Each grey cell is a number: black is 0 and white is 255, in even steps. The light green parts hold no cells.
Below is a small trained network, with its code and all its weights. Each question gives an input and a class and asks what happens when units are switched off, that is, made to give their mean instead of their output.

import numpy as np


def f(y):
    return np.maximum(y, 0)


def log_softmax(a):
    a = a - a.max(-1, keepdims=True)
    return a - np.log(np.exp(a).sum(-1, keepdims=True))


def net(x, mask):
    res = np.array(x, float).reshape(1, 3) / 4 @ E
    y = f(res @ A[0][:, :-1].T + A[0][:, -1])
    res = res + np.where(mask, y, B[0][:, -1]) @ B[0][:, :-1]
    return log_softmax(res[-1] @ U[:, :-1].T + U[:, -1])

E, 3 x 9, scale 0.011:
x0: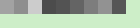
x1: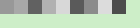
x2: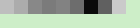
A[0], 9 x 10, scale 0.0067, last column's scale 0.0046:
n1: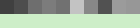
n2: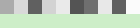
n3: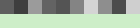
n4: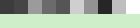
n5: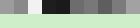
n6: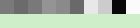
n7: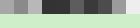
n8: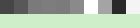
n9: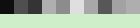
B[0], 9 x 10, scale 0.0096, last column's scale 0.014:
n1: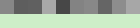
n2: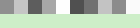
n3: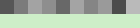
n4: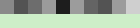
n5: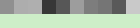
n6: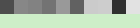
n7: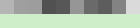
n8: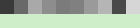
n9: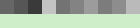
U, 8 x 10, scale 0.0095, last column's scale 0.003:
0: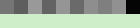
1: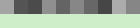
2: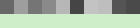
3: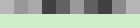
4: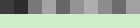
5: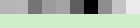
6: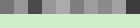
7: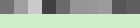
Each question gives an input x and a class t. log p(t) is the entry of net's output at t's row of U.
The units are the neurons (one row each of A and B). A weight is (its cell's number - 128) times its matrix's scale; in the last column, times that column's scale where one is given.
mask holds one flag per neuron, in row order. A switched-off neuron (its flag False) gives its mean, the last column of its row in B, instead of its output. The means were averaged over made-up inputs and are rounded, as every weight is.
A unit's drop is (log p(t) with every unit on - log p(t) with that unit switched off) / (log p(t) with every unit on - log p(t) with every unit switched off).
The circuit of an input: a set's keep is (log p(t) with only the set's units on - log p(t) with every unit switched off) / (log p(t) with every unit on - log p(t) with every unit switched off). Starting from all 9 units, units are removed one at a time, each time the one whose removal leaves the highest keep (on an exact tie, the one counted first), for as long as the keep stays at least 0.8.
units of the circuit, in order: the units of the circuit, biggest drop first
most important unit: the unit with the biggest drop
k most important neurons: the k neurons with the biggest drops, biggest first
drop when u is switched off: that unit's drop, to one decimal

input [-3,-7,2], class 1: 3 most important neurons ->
(n4 n9 n1)
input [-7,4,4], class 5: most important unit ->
n6
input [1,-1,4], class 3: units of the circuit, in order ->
(n2 n6)
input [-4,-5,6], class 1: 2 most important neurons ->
(n4 n1)
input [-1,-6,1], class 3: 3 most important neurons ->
(n5 n7 n2)
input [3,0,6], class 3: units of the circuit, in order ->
(n2 n7)
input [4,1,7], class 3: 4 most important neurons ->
(n7 n5 n2 n9)
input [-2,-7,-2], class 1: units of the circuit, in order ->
(n6 n4)
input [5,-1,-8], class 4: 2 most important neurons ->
(n2 n7)
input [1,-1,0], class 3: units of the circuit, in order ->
(n6 n2 n8)
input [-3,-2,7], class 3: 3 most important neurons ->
(n2 n7 n9)
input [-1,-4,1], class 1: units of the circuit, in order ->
(n4 n6)
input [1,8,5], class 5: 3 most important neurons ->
(n8 n6 n3)
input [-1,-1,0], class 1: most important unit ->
n6
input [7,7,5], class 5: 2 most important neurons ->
(n8 n6)
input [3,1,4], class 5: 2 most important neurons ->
(n6 n8)
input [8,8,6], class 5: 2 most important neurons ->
(n8 n6)
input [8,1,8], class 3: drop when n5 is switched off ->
0.1
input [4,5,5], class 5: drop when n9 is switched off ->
0.0
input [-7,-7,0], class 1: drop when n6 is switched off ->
0.1
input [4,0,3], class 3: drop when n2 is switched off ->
0.2
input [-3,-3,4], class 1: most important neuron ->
(n2)
